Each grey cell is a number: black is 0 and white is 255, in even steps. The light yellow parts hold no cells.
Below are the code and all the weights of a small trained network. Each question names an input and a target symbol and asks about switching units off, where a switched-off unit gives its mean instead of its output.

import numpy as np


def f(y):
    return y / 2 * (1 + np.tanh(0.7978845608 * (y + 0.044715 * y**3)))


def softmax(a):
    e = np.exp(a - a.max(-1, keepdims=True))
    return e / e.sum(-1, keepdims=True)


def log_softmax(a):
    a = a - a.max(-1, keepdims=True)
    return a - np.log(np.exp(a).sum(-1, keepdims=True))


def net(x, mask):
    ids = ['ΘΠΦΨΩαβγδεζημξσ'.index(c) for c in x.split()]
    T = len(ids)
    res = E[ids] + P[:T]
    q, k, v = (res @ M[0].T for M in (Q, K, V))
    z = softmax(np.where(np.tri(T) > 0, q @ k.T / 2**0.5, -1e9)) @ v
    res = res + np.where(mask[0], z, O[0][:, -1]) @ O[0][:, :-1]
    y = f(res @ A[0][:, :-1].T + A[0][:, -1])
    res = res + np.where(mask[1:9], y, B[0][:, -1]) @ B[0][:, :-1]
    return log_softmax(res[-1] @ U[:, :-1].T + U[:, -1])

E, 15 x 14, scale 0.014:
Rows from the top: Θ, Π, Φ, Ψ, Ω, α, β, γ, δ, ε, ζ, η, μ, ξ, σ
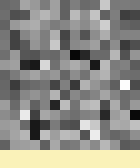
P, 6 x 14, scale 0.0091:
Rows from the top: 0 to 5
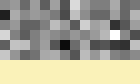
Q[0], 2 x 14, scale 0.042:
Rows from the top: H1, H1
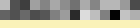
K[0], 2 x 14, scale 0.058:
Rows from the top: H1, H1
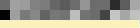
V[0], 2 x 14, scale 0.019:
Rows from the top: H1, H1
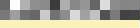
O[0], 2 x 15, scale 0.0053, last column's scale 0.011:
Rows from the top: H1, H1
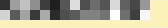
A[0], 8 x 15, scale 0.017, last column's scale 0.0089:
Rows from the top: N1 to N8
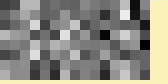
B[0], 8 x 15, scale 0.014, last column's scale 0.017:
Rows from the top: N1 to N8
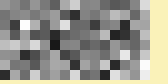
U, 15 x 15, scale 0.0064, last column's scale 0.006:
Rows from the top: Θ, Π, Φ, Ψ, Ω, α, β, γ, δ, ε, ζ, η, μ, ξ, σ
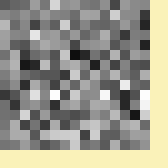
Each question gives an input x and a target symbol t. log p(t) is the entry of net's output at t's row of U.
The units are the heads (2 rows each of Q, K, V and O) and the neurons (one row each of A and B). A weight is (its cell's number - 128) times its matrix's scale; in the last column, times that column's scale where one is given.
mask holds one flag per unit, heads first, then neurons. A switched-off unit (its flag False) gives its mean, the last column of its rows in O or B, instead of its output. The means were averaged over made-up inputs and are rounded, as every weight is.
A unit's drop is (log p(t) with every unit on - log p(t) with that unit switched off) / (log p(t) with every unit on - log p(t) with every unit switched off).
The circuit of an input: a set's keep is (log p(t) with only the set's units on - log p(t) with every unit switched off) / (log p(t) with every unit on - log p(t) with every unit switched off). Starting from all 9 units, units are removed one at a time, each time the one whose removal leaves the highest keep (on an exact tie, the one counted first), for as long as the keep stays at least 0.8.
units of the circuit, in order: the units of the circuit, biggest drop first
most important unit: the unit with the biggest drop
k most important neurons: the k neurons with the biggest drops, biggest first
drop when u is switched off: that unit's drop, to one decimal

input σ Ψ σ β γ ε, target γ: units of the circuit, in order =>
N7
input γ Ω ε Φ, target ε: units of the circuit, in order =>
H1, N6
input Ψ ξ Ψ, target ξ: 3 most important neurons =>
N7, N8, N4
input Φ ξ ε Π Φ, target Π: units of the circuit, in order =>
H1, N8
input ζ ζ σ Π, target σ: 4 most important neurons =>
N3, N7, N6, N1
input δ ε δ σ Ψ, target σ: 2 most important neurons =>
N3, N7
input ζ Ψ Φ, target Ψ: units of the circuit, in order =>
H1, N5
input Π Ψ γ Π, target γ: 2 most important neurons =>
N7, N3
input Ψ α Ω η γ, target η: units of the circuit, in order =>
H1, N1
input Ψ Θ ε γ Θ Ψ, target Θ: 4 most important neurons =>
N3, N6, N4, N5
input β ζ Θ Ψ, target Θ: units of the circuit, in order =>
H1, N3, N6
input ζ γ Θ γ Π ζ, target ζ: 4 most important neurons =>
N4, N6, N7, N2
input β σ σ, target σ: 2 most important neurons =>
N3, N7
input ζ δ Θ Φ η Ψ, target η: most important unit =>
N7
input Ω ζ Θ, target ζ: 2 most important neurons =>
N6, N8
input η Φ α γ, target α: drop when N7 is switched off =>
0.2
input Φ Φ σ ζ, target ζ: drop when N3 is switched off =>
-0.1
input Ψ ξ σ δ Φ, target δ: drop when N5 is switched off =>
0.5
